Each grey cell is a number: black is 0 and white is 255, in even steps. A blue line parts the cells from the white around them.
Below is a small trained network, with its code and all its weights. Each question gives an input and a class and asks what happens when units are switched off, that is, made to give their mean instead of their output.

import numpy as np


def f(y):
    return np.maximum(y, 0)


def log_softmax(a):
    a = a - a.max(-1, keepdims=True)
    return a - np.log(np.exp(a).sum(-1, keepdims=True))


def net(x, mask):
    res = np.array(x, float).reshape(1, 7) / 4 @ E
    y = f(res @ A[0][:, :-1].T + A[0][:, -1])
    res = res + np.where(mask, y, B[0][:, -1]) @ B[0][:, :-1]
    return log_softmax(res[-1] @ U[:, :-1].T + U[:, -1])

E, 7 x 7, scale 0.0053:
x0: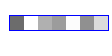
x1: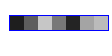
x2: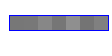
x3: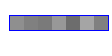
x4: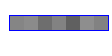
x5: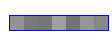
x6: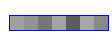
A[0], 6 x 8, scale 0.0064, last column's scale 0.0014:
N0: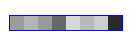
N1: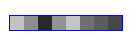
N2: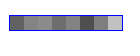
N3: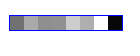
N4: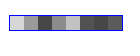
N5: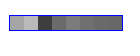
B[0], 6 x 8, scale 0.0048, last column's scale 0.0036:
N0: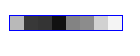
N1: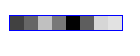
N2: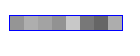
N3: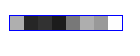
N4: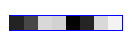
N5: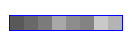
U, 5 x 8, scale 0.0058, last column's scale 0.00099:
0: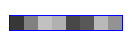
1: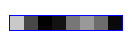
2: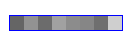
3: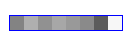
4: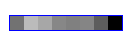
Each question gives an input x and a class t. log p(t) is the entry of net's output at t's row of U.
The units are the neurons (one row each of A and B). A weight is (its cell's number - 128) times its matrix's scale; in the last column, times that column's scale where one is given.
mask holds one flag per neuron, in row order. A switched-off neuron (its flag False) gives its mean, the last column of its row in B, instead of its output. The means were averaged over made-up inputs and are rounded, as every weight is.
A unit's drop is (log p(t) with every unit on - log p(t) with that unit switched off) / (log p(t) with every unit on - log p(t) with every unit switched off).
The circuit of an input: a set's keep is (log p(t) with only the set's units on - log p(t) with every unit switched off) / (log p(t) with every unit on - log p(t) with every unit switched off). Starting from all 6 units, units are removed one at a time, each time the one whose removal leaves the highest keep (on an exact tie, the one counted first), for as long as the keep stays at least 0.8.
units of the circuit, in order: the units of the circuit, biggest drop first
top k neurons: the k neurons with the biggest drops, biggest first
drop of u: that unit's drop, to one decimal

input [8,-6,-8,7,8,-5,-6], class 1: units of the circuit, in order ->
N0
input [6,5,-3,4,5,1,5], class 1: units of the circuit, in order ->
N3, N0, N4
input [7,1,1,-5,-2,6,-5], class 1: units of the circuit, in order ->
N3, N0
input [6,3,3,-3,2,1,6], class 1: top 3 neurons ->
N3, N0, N4
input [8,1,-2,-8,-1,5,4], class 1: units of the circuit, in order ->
N3, N0
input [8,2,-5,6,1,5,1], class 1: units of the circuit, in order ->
N3, N0
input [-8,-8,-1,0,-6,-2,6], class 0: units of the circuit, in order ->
N4, N1
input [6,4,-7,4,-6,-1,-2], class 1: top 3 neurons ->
N3, N0, N4
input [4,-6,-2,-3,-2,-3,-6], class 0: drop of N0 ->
-0.1
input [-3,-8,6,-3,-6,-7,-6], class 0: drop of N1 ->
0.2
